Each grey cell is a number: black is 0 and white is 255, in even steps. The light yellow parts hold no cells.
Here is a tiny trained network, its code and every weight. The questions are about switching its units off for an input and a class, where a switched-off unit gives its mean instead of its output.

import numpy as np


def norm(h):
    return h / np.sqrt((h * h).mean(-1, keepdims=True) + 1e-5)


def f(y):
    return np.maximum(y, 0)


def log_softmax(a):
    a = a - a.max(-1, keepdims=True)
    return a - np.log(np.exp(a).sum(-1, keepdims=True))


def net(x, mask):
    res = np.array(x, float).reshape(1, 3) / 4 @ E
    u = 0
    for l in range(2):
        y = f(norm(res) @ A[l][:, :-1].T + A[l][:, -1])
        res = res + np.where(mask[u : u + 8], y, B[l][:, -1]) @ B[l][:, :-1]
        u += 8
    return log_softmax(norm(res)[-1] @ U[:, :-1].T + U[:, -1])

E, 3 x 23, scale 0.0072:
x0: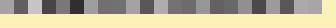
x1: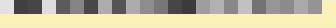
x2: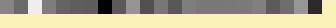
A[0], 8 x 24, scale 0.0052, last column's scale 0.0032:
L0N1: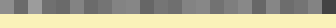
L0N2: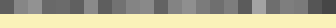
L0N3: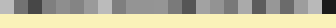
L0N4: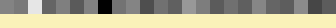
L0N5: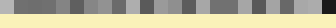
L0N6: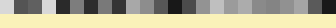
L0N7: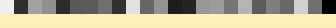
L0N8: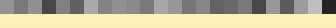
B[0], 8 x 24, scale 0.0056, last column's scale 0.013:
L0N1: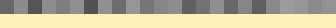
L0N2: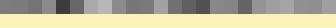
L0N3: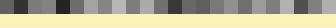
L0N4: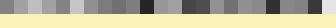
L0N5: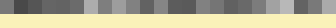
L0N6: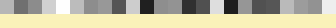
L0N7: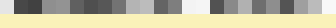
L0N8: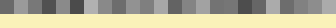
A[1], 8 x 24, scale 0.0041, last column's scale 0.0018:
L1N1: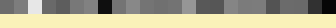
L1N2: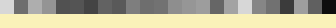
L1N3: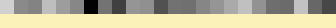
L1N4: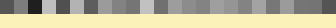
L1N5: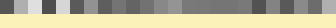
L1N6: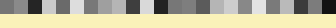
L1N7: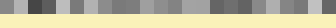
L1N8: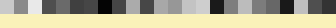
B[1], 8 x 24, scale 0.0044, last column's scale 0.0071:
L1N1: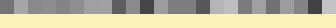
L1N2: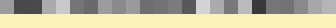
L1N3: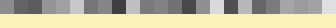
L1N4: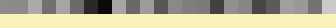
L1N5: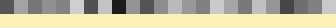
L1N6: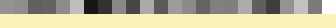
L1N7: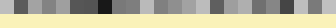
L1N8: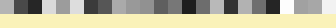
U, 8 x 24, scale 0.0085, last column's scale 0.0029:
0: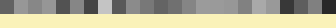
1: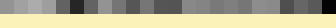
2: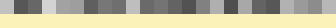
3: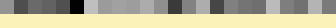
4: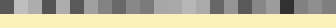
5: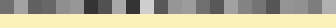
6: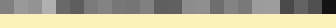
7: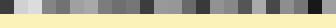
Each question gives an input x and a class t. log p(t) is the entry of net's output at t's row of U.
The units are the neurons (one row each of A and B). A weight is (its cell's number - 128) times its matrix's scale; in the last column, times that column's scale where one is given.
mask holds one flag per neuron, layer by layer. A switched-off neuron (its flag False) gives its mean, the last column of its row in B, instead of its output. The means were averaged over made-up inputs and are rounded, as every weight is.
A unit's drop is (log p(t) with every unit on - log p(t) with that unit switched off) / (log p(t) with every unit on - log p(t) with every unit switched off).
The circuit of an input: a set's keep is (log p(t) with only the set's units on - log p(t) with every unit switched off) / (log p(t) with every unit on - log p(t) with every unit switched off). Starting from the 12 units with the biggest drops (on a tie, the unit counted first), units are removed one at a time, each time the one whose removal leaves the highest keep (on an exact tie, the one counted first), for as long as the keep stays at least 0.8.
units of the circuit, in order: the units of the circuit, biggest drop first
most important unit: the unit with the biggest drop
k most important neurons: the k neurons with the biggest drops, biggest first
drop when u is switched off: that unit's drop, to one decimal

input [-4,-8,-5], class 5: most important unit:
L0N4
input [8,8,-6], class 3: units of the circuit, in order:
(L0N3 L0N4 L1N8)
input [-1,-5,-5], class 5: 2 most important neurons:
(L0N6 L0N4)
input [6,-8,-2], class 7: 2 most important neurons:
(L0N7 L0N4)
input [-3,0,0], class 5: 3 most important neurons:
(L0N6 L0N7 L0N4)
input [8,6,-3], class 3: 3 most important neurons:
(L0N3 L0N5 L0N4)
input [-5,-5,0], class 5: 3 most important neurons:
(L0N4 L0N6 L1N6)
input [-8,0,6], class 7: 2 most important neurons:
(L0N7 L1N8)
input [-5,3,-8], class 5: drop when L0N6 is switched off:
0.1
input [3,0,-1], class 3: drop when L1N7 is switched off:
0.0
